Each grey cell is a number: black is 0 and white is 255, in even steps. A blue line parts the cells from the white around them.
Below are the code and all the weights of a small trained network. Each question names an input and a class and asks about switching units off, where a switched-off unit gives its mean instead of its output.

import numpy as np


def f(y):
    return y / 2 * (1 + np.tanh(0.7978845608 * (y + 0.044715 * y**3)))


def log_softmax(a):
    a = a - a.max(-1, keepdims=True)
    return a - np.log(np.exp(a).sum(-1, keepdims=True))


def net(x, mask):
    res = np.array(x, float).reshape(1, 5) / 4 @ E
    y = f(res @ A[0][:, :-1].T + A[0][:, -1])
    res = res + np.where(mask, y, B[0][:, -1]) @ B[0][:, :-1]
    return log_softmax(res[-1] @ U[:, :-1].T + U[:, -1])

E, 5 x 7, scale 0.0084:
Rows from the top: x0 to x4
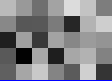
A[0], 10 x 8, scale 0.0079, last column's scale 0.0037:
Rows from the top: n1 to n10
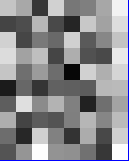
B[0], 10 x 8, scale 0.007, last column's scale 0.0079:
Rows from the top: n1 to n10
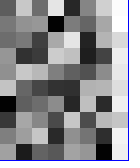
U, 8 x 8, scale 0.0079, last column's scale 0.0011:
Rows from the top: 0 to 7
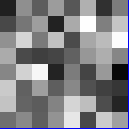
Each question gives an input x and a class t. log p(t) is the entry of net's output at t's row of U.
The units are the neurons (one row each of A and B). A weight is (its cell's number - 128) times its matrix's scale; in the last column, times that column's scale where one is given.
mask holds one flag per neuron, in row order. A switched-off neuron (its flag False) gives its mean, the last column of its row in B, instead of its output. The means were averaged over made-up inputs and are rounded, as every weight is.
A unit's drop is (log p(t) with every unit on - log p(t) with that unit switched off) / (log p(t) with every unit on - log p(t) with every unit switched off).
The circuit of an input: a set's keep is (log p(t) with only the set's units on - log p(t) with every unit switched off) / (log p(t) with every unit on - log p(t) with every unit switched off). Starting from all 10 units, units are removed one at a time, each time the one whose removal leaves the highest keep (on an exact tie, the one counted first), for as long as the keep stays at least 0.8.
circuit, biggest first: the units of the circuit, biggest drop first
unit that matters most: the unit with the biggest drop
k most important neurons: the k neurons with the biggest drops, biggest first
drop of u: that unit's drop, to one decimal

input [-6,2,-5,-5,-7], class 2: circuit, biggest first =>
(n1 n10 n2)
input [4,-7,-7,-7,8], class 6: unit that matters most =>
n10
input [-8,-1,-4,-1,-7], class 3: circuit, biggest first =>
(n6 n9)
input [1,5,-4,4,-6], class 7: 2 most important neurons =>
(n3 n8)
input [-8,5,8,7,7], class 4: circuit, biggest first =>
(n2 n5)
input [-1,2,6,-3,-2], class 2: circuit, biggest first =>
(n10 n1)
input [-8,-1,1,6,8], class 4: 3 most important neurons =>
(n2 n9 n7)
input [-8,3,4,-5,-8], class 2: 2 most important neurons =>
(n1 n10)
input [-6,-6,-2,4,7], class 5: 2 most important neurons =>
(n10 n4)
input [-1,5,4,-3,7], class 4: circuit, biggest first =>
(n2 n5 n7)
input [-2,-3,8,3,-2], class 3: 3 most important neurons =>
(n6 n9 n7)
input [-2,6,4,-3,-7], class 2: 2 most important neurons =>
(n1 n10)
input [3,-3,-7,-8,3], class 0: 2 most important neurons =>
(n7 n1)
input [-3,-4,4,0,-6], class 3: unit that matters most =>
n6
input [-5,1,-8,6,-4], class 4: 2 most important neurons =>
(n9 n2)
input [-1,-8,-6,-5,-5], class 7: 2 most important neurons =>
(n3 n4)
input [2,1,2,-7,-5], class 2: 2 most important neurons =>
(n1 n10)
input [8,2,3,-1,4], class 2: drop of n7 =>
0.2
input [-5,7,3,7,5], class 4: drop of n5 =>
0.1
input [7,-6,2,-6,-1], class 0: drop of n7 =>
0.8
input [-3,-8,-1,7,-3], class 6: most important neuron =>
(n10)
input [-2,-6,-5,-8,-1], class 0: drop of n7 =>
0.5
